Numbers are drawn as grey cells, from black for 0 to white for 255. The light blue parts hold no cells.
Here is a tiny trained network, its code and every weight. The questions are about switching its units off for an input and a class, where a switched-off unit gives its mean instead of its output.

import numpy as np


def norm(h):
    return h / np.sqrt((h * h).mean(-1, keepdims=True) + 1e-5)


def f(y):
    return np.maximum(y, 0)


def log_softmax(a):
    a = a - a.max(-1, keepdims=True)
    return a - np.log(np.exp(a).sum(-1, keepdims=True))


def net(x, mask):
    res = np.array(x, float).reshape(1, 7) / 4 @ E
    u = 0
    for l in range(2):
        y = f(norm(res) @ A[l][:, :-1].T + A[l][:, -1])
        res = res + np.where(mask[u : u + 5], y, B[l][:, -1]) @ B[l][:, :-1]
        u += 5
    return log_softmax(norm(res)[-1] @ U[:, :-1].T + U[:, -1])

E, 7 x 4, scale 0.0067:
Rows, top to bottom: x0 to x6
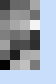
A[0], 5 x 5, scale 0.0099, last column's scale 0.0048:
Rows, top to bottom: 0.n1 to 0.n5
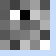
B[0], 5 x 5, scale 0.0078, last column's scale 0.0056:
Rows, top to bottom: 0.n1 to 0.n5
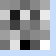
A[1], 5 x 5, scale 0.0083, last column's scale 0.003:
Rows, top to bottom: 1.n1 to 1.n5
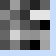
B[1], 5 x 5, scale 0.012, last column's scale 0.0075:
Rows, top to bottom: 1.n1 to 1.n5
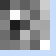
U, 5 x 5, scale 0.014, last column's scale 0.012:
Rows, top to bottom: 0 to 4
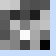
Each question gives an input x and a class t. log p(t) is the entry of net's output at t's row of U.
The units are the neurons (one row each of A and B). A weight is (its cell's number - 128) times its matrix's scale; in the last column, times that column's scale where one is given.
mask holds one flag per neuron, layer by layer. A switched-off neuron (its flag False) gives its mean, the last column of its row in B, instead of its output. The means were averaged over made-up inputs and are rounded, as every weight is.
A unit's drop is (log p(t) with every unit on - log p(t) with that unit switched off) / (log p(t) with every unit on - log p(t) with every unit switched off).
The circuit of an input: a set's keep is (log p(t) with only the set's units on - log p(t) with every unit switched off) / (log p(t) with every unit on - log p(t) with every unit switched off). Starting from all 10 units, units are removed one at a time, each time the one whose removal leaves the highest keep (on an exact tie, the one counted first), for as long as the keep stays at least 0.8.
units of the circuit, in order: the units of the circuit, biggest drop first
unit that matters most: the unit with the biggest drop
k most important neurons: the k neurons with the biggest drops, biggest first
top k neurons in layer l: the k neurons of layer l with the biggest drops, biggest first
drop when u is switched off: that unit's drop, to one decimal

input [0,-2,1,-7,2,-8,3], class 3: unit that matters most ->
0.n5
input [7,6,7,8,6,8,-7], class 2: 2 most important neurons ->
1.n2, 0.n2
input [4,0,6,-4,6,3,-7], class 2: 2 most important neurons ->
0.n2, 1.n2
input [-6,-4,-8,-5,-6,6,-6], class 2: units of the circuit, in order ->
0.n2, 1.n2, 0.n5
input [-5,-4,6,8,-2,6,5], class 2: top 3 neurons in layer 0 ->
0.n5, 0.n2, 0.n3
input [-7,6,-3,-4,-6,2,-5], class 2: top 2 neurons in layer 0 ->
0.n2, 0.n3
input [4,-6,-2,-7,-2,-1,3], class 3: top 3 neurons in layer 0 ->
0.n2, 0.n5, 0.n4
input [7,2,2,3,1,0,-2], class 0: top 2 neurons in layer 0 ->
0.n1, 0.n4
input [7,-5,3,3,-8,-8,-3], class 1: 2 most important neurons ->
0.n2, 1.n2
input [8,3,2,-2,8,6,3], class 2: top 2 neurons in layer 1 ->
1.n2, 1.n4
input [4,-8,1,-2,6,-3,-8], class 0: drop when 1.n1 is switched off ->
0.1
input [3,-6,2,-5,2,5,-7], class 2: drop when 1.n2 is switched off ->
0.2
